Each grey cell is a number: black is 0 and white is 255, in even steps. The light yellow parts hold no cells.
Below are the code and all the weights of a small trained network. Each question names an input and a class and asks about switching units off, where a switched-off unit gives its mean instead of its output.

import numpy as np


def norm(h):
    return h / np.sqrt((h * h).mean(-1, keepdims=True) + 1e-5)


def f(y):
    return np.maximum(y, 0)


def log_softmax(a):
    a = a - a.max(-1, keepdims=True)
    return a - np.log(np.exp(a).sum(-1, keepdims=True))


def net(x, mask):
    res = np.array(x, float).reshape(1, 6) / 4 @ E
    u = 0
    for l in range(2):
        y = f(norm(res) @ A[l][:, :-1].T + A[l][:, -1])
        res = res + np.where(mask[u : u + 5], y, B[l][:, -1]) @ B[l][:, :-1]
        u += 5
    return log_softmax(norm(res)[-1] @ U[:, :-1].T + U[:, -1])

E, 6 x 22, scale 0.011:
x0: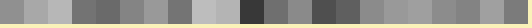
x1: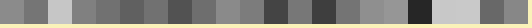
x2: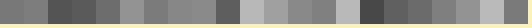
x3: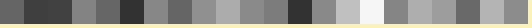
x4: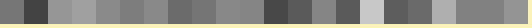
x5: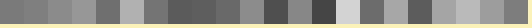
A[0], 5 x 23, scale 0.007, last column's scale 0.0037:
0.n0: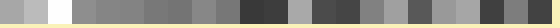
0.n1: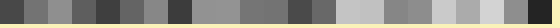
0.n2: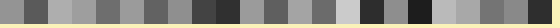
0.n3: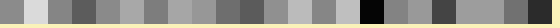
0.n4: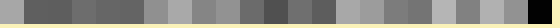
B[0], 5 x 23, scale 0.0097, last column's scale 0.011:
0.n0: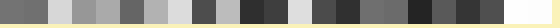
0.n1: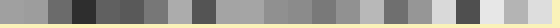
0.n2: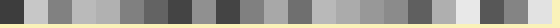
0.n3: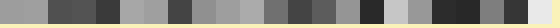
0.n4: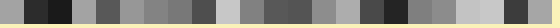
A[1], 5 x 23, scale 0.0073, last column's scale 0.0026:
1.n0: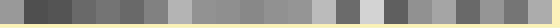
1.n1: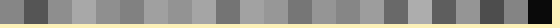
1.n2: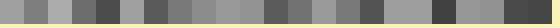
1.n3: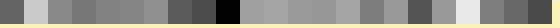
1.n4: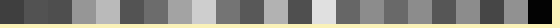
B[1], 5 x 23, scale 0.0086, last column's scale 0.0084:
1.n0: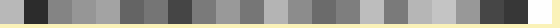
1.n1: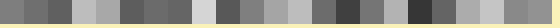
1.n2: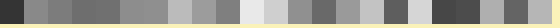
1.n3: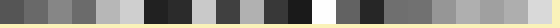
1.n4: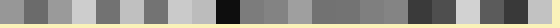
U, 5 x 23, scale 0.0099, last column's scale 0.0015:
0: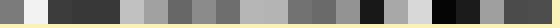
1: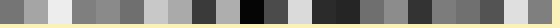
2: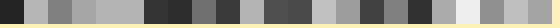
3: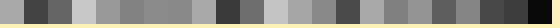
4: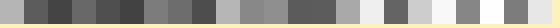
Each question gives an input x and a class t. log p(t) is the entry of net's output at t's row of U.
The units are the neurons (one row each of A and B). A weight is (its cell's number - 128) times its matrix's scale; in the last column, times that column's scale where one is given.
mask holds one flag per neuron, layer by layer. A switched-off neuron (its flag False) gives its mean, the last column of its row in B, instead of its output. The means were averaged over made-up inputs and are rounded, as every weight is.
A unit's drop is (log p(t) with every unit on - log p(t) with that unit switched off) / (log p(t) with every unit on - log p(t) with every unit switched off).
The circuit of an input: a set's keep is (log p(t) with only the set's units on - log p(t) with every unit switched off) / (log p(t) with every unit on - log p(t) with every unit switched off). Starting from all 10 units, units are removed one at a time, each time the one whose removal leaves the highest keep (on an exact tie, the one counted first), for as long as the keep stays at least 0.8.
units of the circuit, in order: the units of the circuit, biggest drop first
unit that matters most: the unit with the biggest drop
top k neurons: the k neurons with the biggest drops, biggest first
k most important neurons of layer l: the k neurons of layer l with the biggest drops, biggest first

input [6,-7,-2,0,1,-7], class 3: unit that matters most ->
0.n3
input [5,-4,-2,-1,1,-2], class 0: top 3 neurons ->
[0.n0; 0.n2; 0.n1]
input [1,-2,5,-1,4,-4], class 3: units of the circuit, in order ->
[0.n3; 0.n1; 0.n0; 0.n2]
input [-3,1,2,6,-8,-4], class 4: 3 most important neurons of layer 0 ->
[0.n2; 0.n3; 0.n0]
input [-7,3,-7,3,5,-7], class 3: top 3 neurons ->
[0.n0; 0.n1; 1.n4]
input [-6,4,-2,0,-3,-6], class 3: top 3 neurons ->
[0.n2; 0.n0; 0.n3]
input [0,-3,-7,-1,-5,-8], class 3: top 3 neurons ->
[0.n0; 0.n3; 1.n4]
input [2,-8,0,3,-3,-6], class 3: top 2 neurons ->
[1.n4; 0.n3]
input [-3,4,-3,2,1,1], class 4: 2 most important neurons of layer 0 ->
[0.n1; 0.n4]
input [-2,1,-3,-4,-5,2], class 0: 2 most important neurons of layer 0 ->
[0.n3; 0.n1]
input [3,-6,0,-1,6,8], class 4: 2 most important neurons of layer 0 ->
[0.n1; 0.n4]
